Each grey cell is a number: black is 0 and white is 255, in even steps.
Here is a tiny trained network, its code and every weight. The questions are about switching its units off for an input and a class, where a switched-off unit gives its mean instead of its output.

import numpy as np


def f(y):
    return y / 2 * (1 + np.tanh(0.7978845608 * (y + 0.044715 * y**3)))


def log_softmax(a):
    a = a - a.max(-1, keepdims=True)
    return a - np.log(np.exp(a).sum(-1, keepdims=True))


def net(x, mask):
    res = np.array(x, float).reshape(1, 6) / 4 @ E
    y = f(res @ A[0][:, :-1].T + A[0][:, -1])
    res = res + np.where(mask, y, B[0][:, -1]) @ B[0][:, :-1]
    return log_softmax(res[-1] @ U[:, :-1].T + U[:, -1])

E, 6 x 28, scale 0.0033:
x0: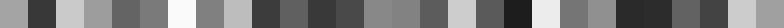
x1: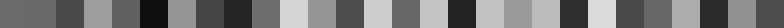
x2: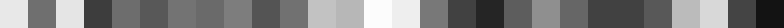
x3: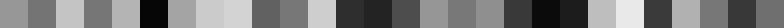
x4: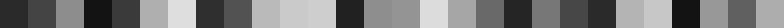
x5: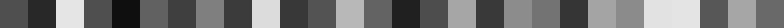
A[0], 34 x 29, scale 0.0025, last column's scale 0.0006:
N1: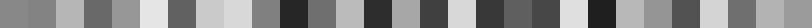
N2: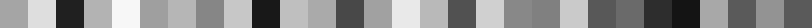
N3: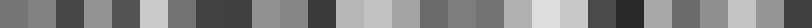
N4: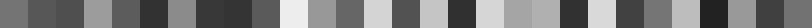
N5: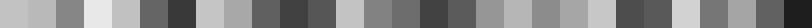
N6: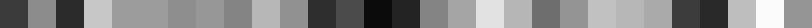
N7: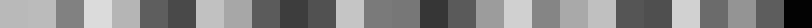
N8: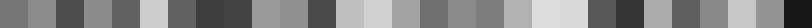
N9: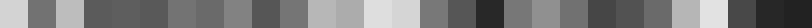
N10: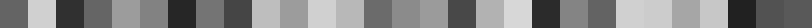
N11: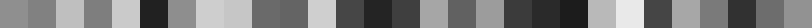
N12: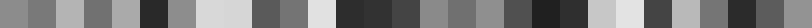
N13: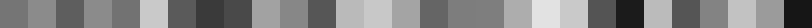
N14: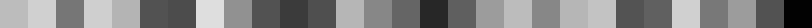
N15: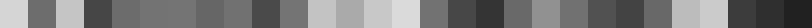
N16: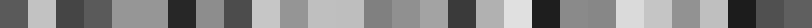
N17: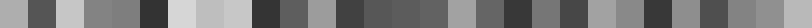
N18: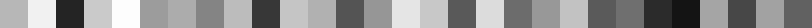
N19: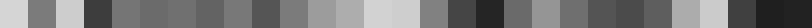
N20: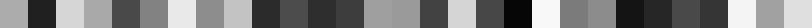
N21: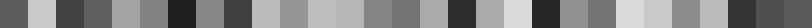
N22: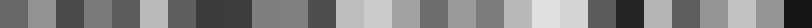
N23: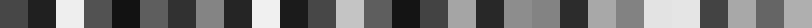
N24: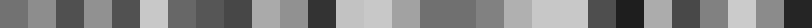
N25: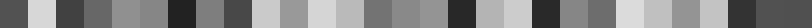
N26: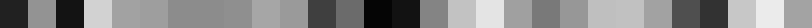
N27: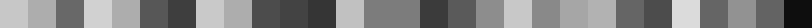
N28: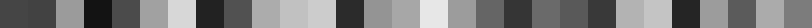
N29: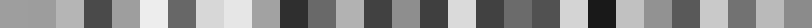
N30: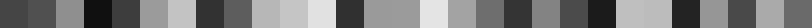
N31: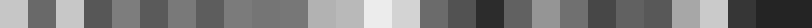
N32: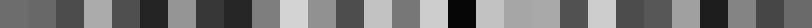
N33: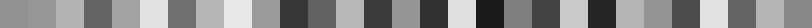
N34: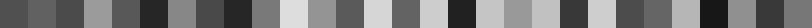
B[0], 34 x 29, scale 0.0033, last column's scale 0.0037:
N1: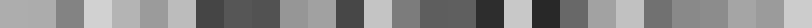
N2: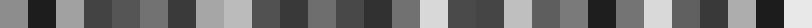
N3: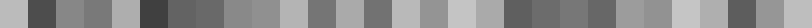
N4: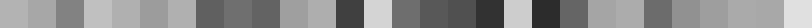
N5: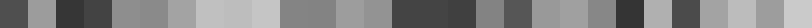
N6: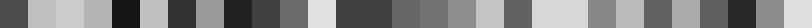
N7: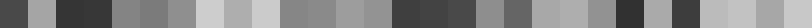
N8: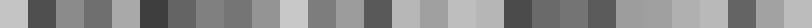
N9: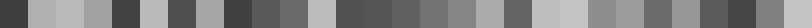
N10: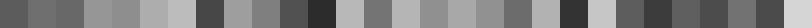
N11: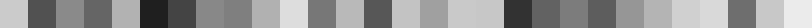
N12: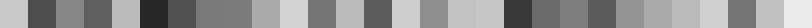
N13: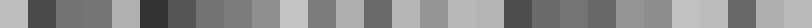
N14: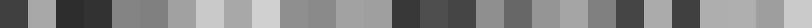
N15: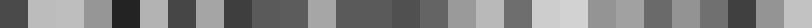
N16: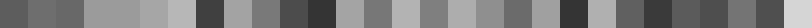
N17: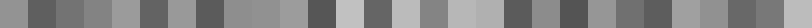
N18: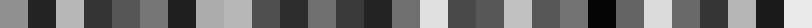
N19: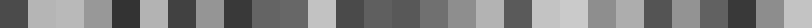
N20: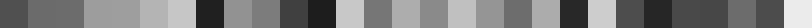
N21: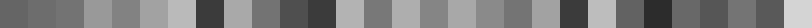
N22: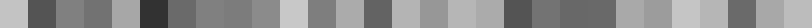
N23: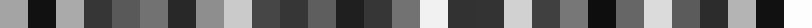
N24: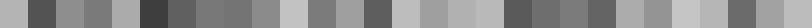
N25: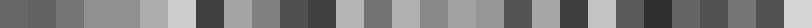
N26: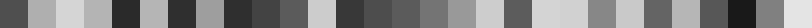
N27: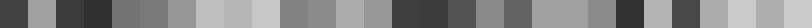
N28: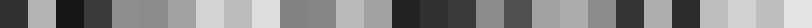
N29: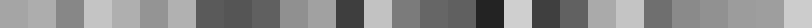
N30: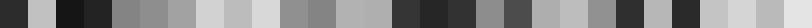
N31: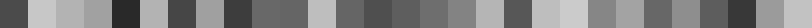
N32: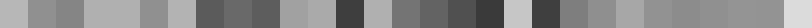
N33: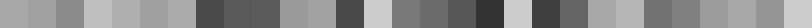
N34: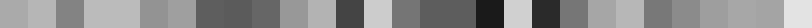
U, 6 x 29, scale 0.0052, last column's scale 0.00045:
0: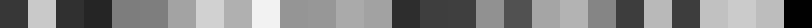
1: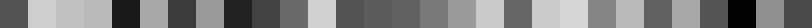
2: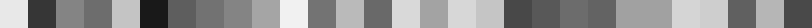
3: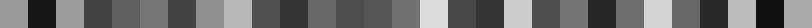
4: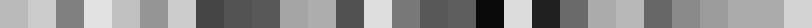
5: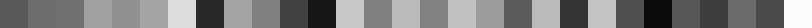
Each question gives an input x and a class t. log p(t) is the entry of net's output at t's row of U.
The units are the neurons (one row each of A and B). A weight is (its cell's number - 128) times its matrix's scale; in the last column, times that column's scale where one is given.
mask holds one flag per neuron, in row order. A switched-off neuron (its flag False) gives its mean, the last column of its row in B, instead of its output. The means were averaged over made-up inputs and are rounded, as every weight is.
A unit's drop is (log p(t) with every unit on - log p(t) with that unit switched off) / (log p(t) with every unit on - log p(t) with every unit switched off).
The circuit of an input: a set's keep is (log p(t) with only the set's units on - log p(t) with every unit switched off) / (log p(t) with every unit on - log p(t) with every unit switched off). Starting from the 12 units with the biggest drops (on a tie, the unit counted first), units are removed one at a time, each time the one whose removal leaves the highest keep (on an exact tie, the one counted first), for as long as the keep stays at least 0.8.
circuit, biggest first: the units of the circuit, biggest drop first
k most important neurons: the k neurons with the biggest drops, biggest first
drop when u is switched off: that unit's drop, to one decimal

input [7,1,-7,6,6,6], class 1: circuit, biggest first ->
[N6]
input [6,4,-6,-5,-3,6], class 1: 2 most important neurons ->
[N6, N26]
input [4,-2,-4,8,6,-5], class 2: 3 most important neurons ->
[N11, N12, N17]
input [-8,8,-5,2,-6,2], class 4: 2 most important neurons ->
[N34, N4]
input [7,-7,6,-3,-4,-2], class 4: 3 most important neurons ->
[N1, N33, N29]
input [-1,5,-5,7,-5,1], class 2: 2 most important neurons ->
[N11, N12]
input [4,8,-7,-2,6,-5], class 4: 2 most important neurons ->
[N34, N4]
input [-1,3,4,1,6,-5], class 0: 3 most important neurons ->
[N30, N28, N23]
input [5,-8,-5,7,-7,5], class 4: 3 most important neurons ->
[N1, N29, N33]
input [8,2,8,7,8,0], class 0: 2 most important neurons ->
[N30, N28]
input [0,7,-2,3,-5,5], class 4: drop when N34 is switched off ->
0.4
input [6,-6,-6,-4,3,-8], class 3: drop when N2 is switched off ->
0.5
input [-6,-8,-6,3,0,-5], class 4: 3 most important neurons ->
[N1, N29, N33]
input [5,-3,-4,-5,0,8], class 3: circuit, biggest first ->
[N23]
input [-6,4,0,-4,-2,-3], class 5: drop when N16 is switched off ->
0.2
